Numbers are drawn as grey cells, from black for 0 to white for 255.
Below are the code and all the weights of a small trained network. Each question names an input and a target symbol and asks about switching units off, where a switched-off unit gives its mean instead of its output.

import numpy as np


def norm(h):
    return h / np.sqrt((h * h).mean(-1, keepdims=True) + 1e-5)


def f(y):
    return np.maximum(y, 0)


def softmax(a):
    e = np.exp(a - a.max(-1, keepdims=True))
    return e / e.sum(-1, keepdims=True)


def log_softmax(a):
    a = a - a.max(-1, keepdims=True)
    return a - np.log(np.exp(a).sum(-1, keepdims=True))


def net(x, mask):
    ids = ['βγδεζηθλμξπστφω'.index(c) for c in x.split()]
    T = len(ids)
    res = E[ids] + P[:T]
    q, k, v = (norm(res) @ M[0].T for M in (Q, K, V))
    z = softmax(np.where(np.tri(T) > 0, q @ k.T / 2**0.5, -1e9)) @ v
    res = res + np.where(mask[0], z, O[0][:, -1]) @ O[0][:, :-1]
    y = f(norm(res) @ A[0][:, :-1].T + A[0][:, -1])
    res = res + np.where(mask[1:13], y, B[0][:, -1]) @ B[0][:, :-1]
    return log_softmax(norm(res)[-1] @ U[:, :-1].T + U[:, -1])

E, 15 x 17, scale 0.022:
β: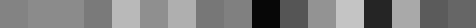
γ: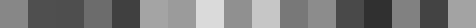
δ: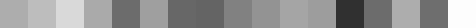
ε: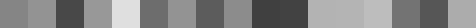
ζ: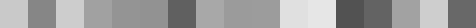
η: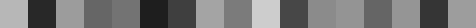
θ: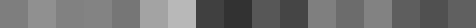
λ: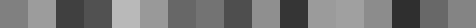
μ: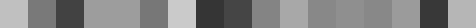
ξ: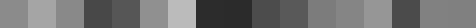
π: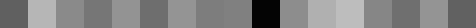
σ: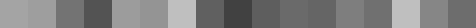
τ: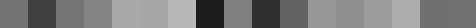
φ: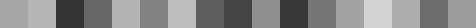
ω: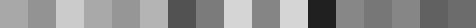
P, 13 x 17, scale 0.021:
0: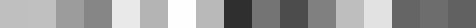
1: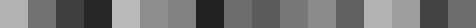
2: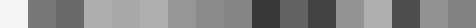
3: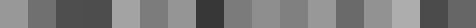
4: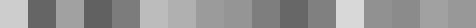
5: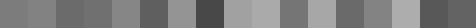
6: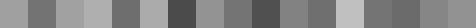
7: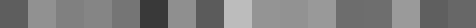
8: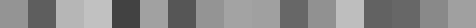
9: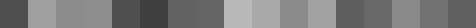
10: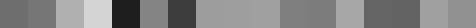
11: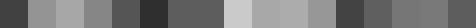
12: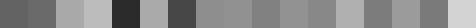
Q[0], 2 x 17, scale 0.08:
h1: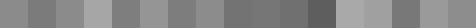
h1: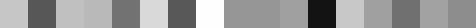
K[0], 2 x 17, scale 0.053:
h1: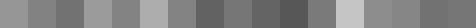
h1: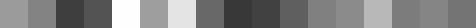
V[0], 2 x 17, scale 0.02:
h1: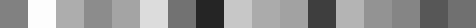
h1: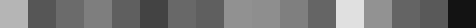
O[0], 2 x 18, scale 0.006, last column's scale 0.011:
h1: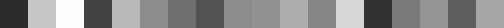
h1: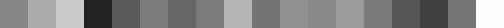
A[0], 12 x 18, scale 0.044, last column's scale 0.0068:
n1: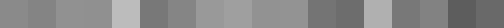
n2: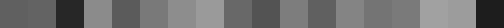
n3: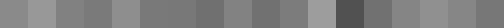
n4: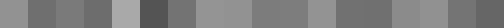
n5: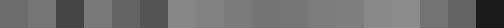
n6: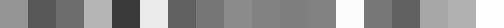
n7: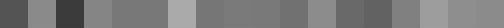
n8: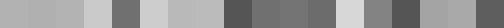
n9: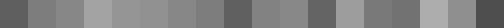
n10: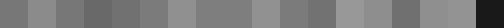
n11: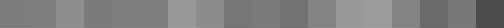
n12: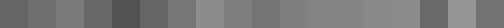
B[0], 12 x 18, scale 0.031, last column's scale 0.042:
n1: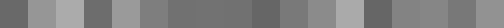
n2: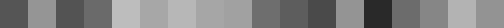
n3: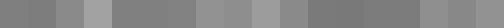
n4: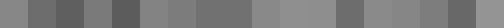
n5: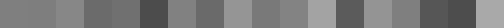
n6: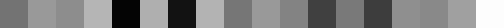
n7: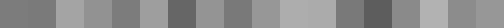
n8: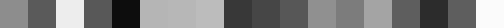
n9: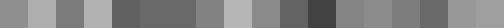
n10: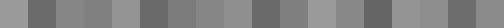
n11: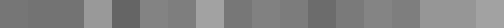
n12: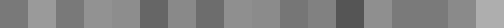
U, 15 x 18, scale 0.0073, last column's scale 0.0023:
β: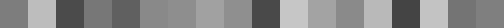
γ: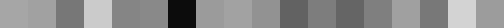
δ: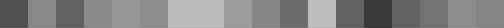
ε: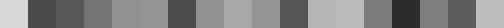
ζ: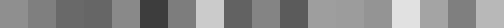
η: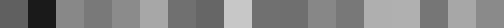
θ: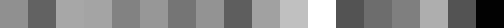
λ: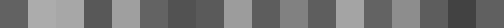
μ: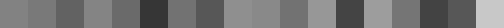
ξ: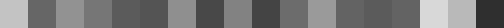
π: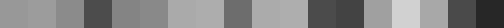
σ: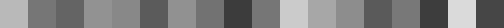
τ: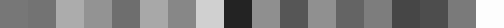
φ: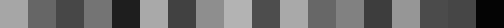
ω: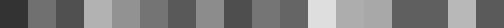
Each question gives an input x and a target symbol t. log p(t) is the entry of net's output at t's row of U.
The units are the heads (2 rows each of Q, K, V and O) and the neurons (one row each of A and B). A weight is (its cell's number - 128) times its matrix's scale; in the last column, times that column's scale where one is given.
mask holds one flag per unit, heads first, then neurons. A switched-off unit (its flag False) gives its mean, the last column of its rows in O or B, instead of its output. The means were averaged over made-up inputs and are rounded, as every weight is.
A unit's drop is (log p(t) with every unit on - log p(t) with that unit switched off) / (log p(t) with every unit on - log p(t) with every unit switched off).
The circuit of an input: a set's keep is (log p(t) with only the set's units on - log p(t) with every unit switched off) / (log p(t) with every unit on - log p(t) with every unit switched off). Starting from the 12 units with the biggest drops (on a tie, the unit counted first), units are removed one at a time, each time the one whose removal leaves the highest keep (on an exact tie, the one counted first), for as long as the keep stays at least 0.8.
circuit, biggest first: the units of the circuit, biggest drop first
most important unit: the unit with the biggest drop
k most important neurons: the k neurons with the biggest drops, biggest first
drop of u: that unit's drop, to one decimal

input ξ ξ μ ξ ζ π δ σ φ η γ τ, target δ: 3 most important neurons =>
[n2; n6; n8]
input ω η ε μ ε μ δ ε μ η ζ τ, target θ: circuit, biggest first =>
[h1; n7; n6; n8]
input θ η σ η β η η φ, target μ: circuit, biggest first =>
[n6; n8]
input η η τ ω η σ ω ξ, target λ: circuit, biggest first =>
[h1; n8; n6]
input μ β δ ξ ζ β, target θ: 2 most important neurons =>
[n6; n8]
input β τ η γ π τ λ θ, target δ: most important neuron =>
[n2]
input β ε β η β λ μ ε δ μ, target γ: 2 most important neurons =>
[n8; n9]
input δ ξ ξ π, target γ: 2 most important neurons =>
[n9; n8]
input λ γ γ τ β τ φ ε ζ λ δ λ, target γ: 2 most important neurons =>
[n9; n8]
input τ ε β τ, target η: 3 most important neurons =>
[n6; n8; n5]
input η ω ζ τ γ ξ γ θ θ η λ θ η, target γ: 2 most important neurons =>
[n8; n12]
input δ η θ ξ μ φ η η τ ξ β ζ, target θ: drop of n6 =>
0.7
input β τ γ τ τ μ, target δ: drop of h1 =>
0.8
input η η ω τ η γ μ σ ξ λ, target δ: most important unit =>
n2
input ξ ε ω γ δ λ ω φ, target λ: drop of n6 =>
0.6
